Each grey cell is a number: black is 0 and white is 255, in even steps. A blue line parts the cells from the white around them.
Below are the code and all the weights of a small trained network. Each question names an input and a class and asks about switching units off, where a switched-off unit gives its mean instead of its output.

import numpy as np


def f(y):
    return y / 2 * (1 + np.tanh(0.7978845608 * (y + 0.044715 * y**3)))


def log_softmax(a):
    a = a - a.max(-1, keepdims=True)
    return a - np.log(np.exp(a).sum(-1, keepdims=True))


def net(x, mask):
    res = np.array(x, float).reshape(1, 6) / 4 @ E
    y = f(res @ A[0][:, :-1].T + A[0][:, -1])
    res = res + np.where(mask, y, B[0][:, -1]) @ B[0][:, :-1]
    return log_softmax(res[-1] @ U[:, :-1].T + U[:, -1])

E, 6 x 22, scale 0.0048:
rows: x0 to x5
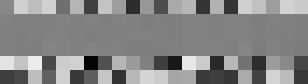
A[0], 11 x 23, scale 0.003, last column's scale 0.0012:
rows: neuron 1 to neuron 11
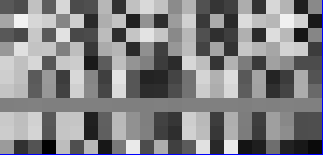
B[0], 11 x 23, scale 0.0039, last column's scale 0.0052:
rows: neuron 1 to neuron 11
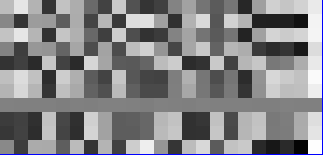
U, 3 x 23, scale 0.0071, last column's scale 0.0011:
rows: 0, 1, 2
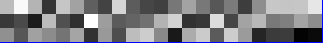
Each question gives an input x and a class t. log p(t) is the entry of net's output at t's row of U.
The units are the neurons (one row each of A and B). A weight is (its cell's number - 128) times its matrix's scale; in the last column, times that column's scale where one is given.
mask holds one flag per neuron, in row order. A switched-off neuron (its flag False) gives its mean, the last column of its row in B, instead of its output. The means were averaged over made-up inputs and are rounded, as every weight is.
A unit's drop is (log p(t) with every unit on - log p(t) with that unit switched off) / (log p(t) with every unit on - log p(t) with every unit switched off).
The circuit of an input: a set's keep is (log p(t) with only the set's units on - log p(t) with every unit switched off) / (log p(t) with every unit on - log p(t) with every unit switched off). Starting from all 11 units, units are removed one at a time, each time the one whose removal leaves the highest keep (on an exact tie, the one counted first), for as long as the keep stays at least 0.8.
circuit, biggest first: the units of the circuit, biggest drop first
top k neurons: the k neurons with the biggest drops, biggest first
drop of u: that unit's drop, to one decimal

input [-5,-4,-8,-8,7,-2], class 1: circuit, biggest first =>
(neuron 5; neuron 10)
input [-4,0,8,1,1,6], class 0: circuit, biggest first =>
(neuron 3)
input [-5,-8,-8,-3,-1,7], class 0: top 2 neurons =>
(neuron 3; neuron 1)
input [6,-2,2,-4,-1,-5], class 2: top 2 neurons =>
(neuron 2; neuron 4)
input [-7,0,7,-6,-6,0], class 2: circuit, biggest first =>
(neuron 11; neuron 5)
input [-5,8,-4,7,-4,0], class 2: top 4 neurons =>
(neuron 5; neuron 10; neuron 9; neuron 11)
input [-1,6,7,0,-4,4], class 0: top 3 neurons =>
(neuron 5; neuron 10; neuron 9)
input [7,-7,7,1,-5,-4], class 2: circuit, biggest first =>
(neuron 2; neuron 4)
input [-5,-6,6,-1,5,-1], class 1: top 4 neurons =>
(neuron 5; neuron 10; neuron 9; neuron 2)
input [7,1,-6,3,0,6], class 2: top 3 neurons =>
(neuron 2; neuron 4; neuron 6)
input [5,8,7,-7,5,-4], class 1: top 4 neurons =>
(neuron 5; neuron 10; neuron 9; neuron 11)
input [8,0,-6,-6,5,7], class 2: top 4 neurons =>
(neuron 2; neuron 4; neuron 6; neuron 7)
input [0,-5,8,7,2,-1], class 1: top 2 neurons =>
(neuron 3; neuron 1)
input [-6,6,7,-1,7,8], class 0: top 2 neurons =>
(neuron 3; neuron 1)
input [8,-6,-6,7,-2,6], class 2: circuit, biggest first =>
(neuron 2)
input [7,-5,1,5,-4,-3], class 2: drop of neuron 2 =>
0.1
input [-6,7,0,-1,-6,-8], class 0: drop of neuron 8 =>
0.0
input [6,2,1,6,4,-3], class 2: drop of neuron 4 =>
0.2
